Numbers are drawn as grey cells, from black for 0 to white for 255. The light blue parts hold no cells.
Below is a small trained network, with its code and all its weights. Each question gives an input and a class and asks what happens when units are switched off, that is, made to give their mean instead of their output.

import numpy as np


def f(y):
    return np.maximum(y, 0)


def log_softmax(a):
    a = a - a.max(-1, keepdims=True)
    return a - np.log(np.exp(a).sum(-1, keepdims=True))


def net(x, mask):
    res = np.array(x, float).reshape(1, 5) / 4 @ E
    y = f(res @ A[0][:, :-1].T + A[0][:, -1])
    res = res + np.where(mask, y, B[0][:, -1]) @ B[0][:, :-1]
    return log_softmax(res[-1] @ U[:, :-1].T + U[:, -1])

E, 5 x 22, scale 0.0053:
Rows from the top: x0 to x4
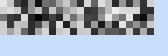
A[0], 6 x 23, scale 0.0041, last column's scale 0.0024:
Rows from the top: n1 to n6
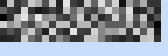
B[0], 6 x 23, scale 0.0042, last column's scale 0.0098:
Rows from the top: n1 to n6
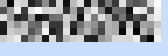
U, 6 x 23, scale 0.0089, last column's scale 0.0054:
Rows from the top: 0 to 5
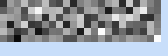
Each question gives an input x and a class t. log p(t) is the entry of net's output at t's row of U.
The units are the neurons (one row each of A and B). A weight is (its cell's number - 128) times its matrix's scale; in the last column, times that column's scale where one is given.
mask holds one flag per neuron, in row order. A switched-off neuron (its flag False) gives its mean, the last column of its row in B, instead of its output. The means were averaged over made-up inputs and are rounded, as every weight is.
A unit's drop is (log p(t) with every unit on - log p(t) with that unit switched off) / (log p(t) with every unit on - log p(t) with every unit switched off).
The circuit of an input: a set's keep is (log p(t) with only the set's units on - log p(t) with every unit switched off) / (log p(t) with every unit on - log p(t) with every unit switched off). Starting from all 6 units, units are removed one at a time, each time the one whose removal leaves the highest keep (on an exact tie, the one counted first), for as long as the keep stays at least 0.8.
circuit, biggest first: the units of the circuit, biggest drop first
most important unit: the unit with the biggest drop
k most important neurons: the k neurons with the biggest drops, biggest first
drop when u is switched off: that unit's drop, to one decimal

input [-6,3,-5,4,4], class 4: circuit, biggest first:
n3; n2; n1
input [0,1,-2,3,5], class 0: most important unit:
n1
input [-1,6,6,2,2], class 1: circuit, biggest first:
n2; n6
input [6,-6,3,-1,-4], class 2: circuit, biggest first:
n6; n3
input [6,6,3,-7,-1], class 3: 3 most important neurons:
n1; n6; n3
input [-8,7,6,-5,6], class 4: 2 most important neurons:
n3; n6
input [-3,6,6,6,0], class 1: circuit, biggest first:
n2; n6; n1
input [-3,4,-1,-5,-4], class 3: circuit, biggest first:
n1; n6
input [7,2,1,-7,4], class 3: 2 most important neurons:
n1; n3
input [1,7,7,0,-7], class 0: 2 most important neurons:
n5; n6
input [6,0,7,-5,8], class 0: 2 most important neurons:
n4; n3
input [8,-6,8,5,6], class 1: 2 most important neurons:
n2; n3
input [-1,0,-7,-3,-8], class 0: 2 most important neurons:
n5; n2
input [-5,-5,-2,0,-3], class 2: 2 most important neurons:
n6; n2
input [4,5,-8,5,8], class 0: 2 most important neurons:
n4; n2
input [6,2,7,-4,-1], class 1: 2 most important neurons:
n2; n3
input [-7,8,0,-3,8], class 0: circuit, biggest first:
n4
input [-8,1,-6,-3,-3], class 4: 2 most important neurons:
n3; n2
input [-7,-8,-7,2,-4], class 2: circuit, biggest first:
n6; n2
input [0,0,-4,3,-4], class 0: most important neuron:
n2
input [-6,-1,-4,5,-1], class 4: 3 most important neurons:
n3; n1; n2
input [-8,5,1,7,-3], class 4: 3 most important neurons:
n3; n1; n6
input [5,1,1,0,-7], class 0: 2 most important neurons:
n5; n3
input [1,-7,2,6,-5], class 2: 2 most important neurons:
n6; n1
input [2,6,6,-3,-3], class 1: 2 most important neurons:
n2; n6
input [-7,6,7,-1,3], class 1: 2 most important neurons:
n2; n6
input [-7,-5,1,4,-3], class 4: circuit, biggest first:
n3
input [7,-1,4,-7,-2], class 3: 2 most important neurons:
n1; n3
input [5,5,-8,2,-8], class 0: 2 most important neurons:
n5; n2
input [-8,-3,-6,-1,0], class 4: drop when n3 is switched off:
0.7
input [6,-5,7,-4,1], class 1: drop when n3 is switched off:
0.1
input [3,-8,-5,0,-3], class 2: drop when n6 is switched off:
0.7
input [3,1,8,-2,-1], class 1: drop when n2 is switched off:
0.7
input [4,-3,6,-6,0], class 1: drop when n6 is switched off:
0.0
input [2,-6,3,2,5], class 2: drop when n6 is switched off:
0.9
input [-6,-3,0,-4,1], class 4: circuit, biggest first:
n3
